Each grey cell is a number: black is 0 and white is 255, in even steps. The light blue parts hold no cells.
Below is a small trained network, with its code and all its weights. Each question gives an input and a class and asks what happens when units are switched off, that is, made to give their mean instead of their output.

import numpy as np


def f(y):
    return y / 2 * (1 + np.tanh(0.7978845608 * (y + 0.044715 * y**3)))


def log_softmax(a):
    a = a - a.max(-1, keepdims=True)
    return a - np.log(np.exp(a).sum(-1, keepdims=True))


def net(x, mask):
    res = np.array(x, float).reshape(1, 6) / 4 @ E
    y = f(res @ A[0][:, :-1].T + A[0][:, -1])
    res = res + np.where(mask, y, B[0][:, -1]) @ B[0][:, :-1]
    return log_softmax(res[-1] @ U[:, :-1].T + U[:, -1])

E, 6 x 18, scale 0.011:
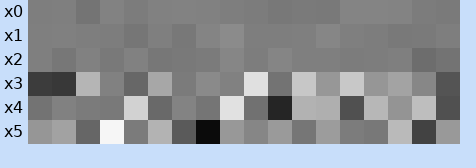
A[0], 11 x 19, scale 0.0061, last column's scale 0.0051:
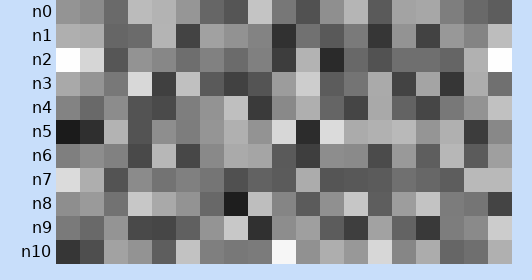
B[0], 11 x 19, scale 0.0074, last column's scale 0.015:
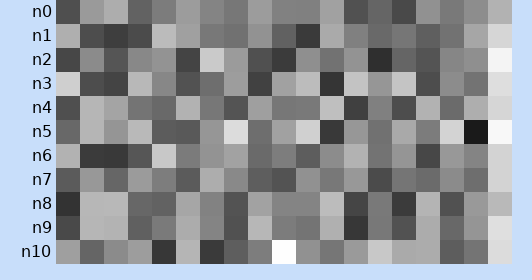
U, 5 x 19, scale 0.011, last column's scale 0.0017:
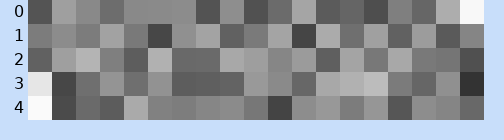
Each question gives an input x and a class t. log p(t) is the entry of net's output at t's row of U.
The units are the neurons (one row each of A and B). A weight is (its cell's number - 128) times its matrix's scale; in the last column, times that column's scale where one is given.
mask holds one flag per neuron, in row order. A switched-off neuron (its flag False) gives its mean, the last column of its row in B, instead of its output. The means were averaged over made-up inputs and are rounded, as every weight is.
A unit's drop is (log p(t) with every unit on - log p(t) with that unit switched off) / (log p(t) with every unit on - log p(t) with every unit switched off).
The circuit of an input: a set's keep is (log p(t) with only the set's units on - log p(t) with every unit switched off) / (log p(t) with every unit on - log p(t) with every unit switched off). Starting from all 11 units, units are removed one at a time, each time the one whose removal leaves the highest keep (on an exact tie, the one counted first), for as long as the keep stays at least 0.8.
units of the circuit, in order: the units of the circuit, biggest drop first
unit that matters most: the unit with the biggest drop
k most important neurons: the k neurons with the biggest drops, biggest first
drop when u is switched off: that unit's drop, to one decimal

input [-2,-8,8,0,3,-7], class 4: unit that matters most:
n6
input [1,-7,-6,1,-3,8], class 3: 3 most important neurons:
(n5; n3; n10)
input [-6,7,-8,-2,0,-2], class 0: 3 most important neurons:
(n3; n5; n10)
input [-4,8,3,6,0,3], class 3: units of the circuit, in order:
(n9; n10)
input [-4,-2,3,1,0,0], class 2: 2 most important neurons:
(n3; n2)
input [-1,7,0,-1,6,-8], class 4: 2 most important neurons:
(n6; n1)
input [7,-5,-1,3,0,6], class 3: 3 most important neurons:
(n3; n9; n4)
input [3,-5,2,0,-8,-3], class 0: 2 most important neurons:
(n5; n10)
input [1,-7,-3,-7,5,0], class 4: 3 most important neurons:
(n6; n1; n9)
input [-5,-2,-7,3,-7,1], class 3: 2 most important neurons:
(n3; n8)
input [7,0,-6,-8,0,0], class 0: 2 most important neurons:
(n5; n3)
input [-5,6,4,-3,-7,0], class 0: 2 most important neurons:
(n5; n4)
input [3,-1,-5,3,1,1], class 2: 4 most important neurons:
(n3; n2; n6; n7)
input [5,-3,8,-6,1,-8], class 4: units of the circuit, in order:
(n1)
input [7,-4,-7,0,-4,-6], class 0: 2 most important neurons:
(n10; n5)
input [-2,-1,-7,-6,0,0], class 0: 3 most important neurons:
(n5; n3; n1)
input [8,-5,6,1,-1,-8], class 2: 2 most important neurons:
(n2; n5)
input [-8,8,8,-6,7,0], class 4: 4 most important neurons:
(n6; n1; n9; n4)
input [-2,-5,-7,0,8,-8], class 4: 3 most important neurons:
(n6; n1; n2)
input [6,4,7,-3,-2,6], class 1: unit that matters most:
n3
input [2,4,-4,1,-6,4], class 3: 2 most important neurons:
(n5; n3)
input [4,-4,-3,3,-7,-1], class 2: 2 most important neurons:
(n9; n4)
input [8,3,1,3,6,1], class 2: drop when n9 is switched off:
-0.1
